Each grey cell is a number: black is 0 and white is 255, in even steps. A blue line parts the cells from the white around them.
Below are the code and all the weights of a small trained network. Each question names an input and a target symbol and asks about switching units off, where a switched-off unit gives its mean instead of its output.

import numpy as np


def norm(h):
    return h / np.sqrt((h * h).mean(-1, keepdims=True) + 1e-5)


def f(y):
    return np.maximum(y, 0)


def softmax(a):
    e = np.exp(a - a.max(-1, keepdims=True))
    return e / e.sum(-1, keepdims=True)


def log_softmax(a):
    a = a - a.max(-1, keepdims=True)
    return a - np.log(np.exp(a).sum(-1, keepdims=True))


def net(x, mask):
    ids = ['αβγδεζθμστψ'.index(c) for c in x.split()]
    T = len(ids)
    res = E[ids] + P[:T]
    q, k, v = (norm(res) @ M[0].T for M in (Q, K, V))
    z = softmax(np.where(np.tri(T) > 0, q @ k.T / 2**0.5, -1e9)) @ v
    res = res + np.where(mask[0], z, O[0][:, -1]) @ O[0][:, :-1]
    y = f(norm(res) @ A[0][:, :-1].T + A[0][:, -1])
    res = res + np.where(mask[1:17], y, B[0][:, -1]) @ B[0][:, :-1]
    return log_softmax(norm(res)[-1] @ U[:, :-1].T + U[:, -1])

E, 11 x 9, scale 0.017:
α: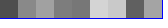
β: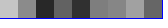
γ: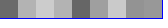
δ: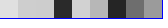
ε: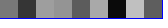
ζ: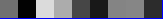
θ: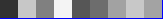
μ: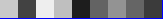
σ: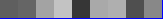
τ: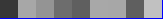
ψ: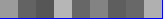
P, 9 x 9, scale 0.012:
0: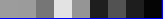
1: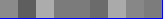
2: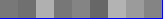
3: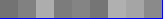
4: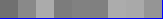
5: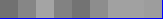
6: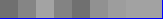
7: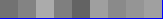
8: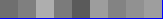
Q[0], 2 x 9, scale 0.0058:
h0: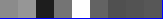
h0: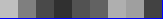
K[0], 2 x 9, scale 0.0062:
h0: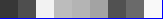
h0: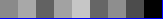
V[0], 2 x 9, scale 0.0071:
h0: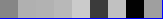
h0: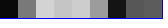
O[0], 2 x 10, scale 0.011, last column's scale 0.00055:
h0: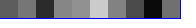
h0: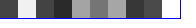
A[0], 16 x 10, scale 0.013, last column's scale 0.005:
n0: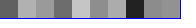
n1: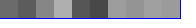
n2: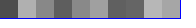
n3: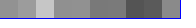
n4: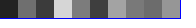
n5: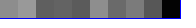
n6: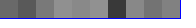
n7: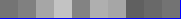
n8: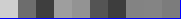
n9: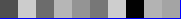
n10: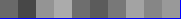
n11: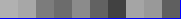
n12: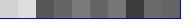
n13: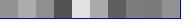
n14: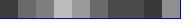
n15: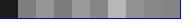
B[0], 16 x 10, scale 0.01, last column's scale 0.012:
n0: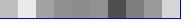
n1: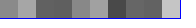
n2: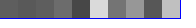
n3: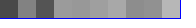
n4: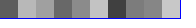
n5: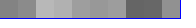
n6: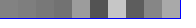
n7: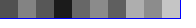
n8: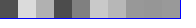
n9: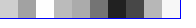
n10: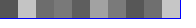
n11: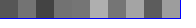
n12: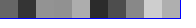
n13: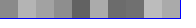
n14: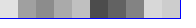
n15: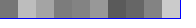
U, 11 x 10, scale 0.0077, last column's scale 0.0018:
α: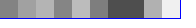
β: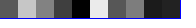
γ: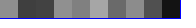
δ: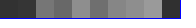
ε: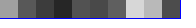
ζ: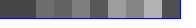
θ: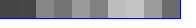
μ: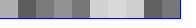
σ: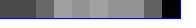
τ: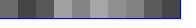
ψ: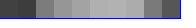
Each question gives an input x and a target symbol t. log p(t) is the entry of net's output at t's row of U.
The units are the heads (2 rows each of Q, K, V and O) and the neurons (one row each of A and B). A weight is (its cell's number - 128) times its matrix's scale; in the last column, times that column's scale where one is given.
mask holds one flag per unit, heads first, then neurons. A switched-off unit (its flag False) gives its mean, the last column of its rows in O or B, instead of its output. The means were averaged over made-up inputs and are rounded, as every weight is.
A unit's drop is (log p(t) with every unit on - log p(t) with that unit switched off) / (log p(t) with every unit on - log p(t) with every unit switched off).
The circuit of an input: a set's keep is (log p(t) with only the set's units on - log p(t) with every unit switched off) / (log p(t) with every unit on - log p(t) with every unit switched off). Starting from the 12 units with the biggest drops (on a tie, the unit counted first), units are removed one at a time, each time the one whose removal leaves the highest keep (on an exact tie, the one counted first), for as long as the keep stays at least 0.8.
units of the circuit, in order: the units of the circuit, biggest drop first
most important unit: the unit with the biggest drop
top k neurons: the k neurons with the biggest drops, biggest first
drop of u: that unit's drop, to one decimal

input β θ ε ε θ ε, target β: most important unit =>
n10
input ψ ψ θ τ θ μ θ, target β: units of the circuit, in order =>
n12, n14
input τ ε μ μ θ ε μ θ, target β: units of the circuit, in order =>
n14, n12
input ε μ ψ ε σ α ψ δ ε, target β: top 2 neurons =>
n9, n12
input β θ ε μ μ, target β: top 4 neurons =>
n10, n9, n1, n14
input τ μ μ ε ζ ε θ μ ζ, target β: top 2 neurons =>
n9, n10
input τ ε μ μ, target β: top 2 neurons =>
n9, n7
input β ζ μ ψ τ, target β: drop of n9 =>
0.2
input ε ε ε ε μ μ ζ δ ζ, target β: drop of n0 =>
0.1
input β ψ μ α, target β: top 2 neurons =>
n9, n14
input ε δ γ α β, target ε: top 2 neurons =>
n9, n12
